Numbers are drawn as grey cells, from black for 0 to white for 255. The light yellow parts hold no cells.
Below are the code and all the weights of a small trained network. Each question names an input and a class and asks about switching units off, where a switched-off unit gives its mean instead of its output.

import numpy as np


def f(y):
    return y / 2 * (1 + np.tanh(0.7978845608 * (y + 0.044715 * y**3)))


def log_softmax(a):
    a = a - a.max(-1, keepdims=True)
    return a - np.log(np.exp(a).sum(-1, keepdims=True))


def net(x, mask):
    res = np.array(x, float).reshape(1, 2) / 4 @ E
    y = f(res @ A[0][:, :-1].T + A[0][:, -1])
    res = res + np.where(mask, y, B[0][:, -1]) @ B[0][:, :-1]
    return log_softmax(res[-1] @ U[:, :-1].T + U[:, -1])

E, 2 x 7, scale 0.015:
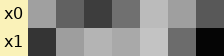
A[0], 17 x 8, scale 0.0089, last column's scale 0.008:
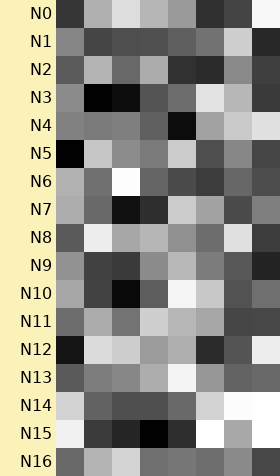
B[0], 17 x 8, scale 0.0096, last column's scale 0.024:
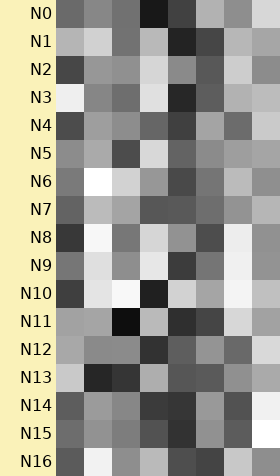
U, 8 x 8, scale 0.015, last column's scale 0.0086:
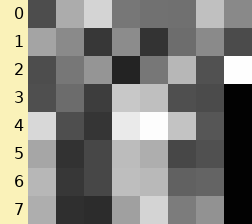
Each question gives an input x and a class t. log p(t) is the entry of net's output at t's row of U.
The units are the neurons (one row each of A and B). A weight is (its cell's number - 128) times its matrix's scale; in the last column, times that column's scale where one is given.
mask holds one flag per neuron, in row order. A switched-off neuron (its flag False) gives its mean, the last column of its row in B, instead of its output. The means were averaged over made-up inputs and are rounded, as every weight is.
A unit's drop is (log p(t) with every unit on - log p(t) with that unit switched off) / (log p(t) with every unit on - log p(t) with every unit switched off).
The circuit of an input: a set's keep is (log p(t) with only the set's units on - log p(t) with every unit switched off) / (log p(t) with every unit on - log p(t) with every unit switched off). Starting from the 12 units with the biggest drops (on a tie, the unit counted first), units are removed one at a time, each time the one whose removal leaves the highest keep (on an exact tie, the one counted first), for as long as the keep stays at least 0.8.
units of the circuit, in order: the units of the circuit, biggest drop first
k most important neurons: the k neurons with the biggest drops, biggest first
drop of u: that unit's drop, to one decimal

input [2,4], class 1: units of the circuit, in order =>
(N13)
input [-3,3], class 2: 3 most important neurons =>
(N3, N0, N1)
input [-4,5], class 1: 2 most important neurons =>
(N10, N5)
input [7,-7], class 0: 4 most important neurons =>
(N10, N7, N13, N11)
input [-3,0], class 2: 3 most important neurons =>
(N3, N10, N1)
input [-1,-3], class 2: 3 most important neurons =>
(N11, N13, N5)
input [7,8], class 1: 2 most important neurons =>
(N13, N11)
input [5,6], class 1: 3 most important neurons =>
(N13, N11, N5)
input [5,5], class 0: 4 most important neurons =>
(N10, N3, N7, N15)
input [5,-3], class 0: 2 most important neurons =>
(N10, N3)
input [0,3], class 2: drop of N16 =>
0.1
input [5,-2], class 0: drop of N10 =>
0.2
